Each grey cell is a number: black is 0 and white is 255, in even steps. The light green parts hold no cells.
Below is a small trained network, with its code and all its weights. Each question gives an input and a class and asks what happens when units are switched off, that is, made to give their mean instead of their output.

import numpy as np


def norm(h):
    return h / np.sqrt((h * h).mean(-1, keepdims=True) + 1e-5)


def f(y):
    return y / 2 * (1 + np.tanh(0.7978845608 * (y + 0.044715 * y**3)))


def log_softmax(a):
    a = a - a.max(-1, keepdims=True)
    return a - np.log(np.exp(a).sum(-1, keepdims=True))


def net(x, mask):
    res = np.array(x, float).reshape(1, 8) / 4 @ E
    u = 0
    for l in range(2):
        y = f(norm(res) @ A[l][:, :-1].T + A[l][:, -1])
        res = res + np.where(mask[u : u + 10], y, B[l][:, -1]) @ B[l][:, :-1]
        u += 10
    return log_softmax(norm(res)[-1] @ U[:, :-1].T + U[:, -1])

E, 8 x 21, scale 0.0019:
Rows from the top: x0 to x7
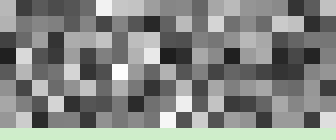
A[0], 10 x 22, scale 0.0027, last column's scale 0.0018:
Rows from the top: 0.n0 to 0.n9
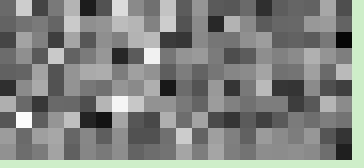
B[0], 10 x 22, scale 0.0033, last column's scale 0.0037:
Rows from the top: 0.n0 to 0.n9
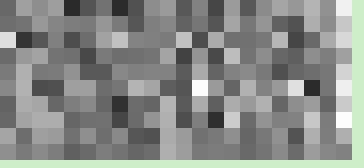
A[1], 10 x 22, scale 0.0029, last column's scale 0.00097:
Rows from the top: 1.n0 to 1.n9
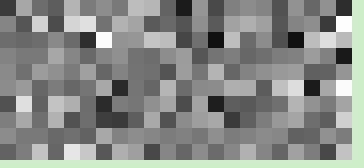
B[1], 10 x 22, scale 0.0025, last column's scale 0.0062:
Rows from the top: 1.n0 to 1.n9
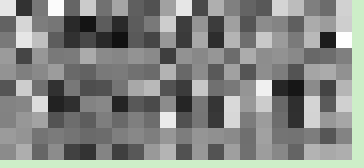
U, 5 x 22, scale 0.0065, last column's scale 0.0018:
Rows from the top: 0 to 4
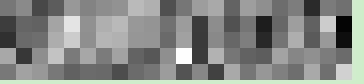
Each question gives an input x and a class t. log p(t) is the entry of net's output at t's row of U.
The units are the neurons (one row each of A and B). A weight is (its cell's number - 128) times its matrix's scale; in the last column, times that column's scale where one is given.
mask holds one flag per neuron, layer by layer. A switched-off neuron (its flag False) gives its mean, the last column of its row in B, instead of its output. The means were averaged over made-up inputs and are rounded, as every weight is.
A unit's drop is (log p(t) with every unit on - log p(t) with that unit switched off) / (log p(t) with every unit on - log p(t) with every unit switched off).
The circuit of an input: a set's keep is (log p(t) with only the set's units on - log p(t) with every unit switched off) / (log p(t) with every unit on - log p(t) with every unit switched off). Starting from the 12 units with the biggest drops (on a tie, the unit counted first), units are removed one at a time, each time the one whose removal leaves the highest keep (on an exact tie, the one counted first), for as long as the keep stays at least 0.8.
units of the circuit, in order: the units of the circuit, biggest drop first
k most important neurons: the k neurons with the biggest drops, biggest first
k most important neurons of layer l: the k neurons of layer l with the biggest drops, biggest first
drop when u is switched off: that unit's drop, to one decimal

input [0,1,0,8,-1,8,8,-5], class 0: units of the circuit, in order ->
(0.n5; 1.n2)
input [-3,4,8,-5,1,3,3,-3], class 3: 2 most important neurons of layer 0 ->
(0.n8; 0.n6)
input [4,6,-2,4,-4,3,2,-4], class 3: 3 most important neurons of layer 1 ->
(1.n2; 1.n6; 1.n1)
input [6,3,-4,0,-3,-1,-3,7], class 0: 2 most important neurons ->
(0.n7; 1.n5)
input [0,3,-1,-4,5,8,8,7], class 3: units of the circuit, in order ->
(1.n2; 1.n1)
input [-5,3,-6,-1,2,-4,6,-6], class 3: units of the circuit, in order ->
(1.n2; 1.n1)
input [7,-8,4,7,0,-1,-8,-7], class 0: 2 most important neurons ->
(0.n5; 0.n7)
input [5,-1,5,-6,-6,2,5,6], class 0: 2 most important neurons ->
(1.n5; 0.n7)
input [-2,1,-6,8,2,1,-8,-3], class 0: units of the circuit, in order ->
(0.n5; 1.n2)
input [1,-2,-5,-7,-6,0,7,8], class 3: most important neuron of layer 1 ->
(1.n2)
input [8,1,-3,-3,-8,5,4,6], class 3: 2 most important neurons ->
(1.n2; 0.n5)
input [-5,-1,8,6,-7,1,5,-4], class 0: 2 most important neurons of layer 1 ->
(1.n2; 1.n6)
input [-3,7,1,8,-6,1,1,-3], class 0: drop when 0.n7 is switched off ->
0.2
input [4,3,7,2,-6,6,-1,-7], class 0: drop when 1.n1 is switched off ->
-0.1
